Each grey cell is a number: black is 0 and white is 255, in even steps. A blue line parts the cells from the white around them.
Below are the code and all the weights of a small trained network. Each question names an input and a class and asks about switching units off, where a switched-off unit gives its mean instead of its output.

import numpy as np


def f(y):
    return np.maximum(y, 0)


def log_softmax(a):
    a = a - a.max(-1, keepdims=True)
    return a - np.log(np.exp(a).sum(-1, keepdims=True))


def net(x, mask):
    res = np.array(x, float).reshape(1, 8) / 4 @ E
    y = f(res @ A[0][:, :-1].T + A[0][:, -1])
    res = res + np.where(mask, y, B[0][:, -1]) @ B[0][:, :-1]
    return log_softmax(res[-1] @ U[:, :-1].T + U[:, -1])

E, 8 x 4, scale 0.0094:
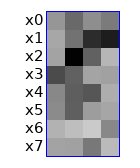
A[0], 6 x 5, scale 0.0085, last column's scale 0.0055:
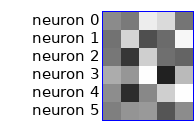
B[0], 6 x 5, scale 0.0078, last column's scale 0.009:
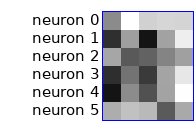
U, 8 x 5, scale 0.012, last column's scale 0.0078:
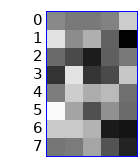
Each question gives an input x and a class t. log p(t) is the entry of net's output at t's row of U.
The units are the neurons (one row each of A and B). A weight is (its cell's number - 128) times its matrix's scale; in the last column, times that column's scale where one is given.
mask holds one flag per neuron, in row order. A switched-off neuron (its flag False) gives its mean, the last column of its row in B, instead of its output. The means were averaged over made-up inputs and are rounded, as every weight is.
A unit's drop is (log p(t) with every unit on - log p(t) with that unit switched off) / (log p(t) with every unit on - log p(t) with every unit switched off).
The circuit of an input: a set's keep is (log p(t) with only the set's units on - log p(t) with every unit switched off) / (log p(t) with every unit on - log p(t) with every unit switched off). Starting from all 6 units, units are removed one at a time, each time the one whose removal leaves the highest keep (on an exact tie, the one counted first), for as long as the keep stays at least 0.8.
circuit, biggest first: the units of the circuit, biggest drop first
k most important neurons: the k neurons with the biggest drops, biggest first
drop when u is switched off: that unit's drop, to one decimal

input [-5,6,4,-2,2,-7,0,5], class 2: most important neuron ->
(neuron 0)
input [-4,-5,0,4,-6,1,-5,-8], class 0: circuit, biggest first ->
(neuron 1; neuron 2)
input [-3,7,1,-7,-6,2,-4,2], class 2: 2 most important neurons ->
(neuron 0; neuron 4)
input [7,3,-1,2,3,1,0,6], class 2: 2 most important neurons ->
(neuron 0; neuron 5)
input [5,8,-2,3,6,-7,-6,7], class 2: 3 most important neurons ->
(neuron 0; neuron 4; neuron 5)
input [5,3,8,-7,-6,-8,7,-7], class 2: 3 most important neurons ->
(neuron 3; neuron 0; neuron 4)
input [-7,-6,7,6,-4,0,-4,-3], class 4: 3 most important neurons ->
(neuron 0; neuron 1; neuron 3)
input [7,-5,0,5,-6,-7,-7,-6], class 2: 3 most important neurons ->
(neuron 0; neuron 2; neuron 1)
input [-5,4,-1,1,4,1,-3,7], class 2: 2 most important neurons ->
(neuron 0; neuron 5)
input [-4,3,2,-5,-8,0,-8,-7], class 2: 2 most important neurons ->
(neuron 0; neuron 4)
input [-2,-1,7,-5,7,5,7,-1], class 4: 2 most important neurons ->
(neuron 0; neuron 4)
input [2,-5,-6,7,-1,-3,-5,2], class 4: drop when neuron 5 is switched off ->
0.0
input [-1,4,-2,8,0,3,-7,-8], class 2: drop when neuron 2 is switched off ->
0.1
